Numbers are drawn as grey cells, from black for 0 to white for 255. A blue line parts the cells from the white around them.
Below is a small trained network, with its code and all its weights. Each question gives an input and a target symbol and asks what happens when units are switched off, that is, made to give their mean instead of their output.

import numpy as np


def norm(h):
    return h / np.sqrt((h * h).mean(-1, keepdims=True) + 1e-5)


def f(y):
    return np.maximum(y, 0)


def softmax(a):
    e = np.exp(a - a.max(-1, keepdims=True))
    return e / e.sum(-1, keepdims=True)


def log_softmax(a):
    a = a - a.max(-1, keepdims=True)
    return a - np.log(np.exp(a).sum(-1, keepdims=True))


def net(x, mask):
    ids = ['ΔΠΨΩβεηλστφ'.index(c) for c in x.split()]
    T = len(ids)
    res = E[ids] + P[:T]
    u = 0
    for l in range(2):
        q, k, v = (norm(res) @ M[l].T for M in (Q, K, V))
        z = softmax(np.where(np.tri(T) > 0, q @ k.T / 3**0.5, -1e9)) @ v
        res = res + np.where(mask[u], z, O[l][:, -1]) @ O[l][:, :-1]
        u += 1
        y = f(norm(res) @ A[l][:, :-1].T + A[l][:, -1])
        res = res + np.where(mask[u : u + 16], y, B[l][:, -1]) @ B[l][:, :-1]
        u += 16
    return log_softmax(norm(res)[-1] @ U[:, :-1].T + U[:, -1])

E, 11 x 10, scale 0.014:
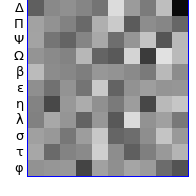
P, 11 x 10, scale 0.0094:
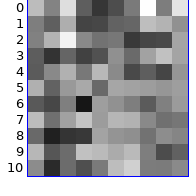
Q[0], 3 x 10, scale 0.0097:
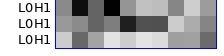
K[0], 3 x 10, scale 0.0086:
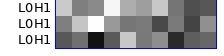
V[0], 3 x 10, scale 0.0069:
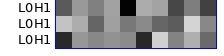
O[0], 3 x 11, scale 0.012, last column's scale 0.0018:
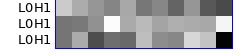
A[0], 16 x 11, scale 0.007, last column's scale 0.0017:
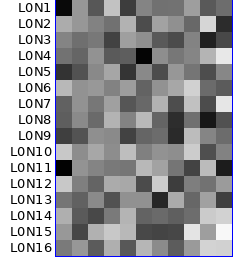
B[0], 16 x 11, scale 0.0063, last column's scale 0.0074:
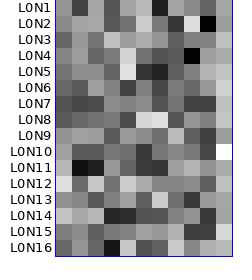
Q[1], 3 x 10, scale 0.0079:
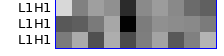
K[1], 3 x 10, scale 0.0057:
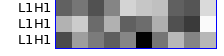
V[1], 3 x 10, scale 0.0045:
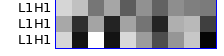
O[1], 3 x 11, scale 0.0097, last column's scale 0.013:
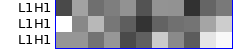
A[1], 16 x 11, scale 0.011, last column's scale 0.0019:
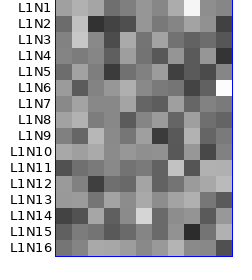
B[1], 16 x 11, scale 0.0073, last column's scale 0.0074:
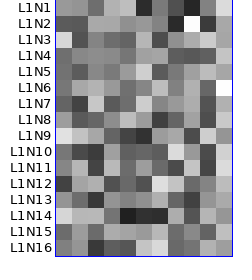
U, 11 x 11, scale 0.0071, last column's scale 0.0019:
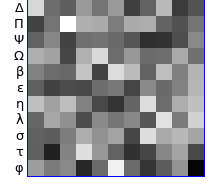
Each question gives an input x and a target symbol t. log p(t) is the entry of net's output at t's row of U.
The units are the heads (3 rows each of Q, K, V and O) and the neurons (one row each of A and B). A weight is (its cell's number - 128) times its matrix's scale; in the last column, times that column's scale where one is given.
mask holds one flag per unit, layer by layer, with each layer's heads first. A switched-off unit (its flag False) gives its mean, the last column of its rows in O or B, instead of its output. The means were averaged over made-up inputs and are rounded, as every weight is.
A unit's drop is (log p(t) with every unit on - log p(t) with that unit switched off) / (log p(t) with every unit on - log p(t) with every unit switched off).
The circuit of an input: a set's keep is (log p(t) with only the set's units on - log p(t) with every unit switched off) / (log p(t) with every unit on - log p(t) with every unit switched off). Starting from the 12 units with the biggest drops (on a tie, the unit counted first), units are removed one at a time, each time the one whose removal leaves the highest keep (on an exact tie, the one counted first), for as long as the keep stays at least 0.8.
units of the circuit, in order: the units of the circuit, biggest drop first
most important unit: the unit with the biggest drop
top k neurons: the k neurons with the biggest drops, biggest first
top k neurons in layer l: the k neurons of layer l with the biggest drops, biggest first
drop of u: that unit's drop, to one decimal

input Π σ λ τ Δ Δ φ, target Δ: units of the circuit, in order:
(L0H1 L1N10 L1N12)
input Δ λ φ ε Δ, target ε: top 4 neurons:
(L0N11 L0N1 L0N5 L1N6)
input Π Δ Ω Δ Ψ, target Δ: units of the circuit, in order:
(L0H1 L0N2)
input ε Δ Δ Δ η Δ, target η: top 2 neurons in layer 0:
(L0N1 L0N8)
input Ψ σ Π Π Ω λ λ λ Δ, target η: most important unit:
L1N14
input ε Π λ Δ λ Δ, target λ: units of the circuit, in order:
(L0H1 L1N2 L0N16 L1N12)
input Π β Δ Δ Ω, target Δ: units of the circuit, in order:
(L0H1 L0N2 L1N8 L1N10)
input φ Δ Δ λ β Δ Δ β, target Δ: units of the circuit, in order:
(L0H1 L1N8 L1N10)
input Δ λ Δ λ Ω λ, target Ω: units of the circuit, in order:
(L0H1 L1N1)
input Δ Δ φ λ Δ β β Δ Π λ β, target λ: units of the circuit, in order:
(L0H1 L1N2 L0N16)
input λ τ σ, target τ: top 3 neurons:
(L0N11 L1N11 L0N5)
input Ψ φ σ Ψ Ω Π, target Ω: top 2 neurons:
(L1N1 L0N16)
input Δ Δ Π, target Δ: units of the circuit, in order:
(L0H1 L1N10)
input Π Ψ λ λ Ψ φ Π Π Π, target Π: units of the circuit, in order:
(L0H1 L1N6)
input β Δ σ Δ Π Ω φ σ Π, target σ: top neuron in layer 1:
(L1N1)
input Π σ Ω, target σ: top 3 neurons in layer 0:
(L0N16 L0N11 L0N1)
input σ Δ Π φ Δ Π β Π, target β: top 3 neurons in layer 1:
(L1N11 L1N1 L1N16)
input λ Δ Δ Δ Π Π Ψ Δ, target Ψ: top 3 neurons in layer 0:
(L0N5 L0N11 L0N1)
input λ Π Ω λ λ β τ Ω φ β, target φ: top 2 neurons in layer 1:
(L1N5 L1N1)
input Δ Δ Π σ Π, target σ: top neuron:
(L0N11)
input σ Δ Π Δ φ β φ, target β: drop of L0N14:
0.1
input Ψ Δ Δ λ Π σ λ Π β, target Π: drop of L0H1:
0.8
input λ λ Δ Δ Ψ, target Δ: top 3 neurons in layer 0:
(L0N2 L0N14 L0N5)
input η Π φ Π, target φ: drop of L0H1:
1.3
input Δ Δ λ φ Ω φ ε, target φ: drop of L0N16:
0.1
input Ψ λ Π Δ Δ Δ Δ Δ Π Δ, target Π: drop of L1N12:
-0.1
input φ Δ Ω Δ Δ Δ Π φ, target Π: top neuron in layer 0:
(L0N8)
